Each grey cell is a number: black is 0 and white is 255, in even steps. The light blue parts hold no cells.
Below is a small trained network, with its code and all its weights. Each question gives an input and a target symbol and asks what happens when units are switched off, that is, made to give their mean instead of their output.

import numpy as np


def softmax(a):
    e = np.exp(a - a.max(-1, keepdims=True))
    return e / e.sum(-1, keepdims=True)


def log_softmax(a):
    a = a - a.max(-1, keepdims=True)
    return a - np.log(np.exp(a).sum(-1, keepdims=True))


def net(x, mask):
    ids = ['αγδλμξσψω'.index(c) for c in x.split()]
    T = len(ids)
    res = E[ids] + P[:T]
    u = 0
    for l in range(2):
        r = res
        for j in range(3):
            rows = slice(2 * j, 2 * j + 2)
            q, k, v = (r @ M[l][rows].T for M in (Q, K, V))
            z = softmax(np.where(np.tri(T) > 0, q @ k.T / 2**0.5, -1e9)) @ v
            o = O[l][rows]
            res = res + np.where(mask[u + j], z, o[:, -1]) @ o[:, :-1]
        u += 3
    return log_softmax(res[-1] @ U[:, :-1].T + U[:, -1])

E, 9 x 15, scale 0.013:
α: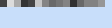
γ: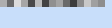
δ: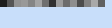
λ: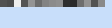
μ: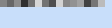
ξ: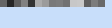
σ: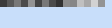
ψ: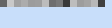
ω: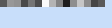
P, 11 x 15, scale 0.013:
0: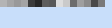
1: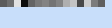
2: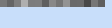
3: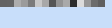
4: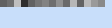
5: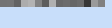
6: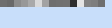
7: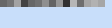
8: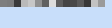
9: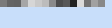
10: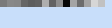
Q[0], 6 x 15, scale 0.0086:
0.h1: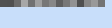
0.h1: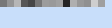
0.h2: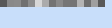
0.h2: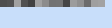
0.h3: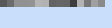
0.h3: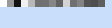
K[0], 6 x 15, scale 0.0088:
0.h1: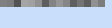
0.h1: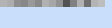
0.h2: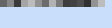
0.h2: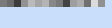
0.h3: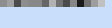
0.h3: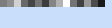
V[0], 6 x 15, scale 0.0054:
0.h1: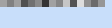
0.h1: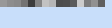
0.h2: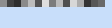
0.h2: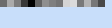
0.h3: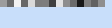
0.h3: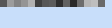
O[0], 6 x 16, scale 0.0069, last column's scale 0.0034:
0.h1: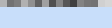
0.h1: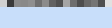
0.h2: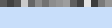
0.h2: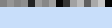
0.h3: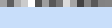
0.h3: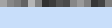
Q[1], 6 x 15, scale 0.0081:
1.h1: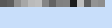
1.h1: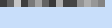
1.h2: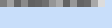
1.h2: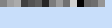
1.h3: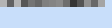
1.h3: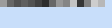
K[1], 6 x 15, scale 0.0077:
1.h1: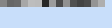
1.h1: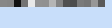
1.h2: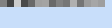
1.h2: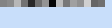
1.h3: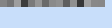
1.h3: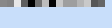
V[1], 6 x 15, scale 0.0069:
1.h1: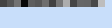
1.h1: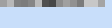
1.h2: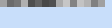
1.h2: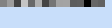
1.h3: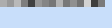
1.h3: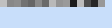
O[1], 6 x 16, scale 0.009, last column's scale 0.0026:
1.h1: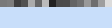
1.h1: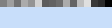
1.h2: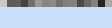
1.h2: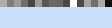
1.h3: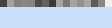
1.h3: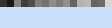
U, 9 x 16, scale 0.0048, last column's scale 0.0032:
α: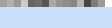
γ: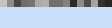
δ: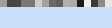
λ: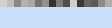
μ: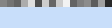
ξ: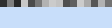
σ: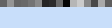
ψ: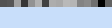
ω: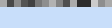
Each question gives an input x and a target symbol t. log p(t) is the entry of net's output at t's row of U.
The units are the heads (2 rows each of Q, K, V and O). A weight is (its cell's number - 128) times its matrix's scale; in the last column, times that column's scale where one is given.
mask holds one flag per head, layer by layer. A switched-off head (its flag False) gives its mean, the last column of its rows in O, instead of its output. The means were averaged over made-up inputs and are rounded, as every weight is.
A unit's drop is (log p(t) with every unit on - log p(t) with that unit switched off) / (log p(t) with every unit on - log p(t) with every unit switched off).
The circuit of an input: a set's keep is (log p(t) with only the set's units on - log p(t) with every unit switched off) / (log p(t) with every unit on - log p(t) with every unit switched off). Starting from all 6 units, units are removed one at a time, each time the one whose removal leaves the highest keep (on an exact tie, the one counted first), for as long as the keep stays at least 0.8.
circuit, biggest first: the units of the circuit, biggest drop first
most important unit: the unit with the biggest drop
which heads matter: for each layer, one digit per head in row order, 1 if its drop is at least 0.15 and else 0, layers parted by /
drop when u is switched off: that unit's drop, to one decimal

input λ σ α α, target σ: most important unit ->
1.h2
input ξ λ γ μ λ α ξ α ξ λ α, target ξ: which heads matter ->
001 / 010
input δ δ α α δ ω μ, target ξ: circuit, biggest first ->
[1.h2, 0.h2, 0.h3]
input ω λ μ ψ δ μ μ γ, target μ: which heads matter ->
001 / 010
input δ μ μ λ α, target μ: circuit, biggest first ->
[0.h3, 1.h2, 0.h1, 0.h2]
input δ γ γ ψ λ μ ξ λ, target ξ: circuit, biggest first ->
[0.h3, 1.h2]
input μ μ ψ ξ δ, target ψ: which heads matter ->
100 / 100
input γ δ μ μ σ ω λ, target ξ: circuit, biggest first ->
[1.h2, 0.h3]
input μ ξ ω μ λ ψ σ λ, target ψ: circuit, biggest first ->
[1.h1, 0.h1]
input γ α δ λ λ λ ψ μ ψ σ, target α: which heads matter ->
000 / 111
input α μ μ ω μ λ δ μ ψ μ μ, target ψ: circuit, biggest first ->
[1.h1, 0.h2]
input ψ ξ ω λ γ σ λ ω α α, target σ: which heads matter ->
001 / 010
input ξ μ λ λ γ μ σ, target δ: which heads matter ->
010 / 010
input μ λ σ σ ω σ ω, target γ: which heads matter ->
000 / 001
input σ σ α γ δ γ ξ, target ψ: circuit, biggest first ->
[1.h1, 0.h2]
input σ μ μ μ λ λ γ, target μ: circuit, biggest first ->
[0.h2, 0.h3]
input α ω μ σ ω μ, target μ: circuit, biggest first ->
[1.h2, 0.h3]
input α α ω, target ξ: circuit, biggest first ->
[1.h2, 0.h2]
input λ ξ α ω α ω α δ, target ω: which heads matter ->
100 / 100
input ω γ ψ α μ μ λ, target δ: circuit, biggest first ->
[1.h2, 0.h2, 1.h3]
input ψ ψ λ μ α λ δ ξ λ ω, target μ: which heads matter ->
010 / 010
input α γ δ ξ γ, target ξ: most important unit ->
0.h3
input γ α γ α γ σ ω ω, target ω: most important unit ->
1.h1
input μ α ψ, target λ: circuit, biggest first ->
[1.h3, 1.h2]
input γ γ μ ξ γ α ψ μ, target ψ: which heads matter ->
000 / 100
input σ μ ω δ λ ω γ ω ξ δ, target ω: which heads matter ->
001 / 111
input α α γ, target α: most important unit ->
0.h2
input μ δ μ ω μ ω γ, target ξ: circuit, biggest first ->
[1.h2, 0.h3]
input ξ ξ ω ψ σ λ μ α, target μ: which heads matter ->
011 / 010
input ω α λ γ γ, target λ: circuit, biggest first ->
[1.h3, 0.h3]
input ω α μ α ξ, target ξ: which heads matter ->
011 / 011
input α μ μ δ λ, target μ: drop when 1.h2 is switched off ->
0.3
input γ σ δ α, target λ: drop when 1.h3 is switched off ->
0.5
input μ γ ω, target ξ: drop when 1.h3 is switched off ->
0.1
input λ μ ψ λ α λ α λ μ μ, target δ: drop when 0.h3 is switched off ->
0.0
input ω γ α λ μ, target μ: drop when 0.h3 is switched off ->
0.5
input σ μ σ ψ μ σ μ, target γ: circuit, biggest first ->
[1.h3]
